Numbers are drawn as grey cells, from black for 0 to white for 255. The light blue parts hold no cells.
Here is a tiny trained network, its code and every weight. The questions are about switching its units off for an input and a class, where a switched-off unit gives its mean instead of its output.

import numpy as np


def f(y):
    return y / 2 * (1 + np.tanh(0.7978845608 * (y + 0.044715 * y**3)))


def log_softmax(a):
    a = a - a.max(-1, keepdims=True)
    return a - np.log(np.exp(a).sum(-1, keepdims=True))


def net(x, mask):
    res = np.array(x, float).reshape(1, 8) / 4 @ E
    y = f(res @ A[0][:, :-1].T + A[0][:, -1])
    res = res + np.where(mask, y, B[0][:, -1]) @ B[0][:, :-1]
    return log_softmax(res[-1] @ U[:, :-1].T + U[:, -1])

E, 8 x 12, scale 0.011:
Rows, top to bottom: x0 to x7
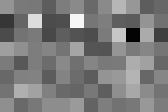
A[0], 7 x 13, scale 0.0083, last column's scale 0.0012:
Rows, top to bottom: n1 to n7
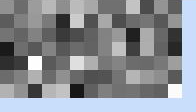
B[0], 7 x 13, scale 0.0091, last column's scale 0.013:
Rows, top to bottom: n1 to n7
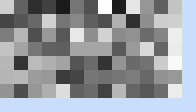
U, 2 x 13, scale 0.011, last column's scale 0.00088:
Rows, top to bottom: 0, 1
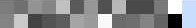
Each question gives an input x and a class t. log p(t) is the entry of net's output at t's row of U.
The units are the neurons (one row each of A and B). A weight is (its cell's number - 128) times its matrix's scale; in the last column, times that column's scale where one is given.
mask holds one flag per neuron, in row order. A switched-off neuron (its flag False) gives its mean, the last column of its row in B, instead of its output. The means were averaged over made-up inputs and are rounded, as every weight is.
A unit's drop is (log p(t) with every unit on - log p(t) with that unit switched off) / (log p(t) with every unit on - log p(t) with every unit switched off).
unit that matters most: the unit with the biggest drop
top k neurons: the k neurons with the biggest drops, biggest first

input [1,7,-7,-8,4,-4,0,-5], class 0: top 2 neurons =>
(n5, n3)
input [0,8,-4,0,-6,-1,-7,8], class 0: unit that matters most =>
n5
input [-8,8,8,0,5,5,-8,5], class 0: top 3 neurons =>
(n5, n2, n1)
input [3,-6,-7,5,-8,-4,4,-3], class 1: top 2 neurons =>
(n1, n5)
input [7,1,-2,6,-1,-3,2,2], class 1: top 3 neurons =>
(n7, n5, n2)
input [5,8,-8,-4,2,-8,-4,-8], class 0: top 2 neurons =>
(n5, n3)
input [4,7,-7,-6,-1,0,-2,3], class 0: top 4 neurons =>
(n5, n3, n4, n2)
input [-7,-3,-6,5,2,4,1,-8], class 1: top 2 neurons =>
(n1, n5)
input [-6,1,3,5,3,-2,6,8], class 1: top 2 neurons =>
(n7, n5)
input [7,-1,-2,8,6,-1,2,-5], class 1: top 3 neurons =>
(n5, n7, n2)
